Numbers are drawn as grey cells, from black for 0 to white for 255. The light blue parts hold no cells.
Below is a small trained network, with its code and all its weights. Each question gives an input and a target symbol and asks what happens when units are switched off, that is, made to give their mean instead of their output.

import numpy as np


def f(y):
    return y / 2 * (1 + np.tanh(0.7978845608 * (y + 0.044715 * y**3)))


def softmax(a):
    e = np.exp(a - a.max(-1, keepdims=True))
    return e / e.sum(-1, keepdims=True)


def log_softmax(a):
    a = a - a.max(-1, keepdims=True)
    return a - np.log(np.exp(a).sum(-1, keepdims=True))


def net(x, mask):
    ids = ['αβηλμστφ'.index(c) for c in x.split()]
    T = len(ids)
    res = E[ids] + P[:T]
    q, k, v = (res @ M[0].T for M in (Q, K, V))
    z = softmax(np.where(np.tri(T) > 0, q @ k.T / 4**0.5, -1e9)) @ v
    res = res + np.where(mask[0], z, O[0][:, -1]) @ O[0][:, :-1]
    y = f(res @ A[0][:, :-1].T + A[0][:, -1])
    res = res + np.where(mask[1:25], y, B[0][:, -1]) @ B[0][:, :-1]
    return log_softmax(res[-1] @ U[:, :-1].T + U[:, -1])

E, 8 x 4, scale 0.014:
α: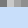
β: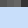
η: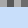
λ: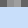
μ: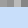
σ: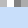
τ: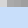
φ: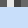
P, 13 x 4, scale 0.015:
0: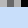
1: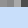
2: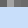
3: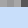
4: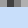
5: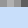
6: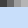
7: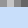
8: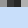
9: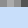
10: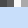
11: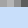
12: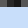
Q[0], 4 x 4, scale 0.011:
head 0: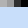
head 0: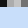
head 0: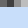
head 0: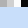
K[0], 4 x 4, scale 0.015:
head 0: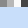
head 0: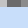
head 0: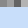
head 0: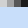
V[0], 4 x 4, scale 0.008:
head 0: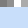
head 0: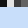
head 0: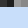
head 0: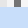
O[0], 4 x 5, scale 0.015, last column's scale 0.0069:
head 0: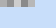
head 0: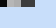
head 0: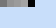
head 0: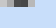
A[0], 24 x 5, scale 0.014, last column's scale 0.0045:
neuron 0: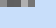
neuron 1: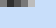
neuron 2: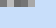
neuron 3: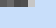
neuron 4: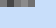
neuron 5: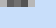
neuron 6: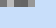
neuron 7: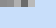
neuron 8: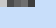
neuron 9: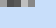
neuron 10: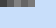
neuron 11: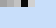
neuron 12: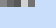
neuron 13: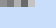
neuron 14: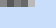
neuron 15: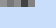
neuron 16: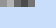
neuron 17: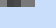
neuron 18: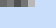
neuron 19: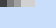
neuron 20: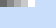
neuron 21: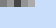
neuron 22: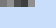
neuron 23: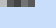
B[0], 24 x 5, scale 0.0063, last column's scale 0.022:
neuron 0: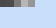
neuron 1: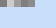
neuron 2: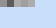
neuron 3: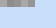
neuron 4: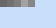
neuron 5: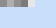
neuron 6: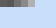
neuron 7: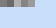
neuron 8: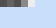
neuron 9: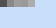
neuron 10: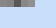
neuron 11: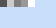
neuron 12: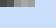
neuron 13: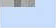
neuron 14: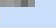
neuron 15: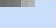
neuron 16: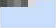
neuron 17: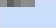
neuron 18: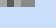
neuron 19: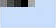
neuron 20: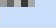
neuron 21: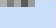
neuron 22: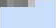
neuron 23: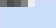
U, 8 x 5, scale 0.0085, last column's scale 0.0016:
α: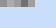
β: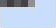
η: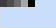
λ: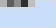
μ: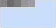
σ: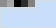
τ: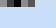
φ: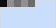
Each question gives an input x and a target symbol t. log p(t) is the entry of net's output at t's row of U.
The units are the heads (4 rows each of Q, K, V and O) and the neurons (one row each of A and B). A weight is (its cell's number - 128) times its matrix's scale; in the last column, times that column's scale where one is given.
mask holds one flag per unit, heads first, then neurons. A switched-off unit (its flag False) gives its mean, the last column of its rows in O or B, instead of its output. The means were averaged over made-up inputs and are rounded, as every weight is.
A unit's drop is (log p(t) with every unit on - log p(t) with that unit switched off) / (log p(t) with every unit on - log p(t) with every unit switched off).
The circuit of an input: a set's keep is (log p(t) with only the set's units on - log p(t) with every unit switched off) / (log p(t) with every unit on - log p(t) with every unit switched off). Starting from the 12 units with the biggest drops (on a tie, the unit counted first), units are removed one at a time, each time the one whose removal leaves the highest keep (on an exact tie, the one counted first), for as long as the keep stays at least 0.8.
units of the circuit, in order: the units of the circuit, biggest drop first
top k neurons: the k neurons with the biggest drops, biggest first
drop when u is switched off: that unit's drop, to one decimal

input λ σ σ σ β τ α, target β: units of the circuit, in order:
neuron 19; head 0; neuron 20
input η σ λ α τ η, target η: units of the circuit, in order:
head 0; neuron 12
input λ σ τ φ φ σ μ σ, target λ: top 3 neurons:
neuron 20; neuron 19; neuron 11
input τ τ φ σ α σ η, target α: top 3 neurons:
neuron 8; neuron 23; neuron 19
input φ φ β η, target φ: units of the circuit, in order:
head 0
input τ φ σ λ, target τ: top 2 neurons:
neuron 8; neuron 23
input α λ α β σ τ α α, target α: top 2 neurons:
neuron 8; neuron 23
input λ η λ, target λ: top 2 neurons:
neuron 20; neuron 8
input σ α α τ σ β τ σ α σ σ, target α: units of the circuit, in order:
neuron 8; neuron 23
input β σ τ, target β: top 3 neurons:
neuron 19; neuron 20; neuron 11
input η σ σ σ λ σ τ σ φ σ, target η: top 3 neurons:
neuron 12; neuron 9; neuron 0
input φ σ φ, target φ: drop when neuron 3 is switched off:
0.0
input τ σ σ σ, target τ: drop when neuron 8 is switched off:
0.1
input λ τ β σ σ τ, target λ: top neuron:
neuron 20
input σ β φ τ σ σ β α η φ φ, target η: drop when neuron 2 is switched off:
-0.1
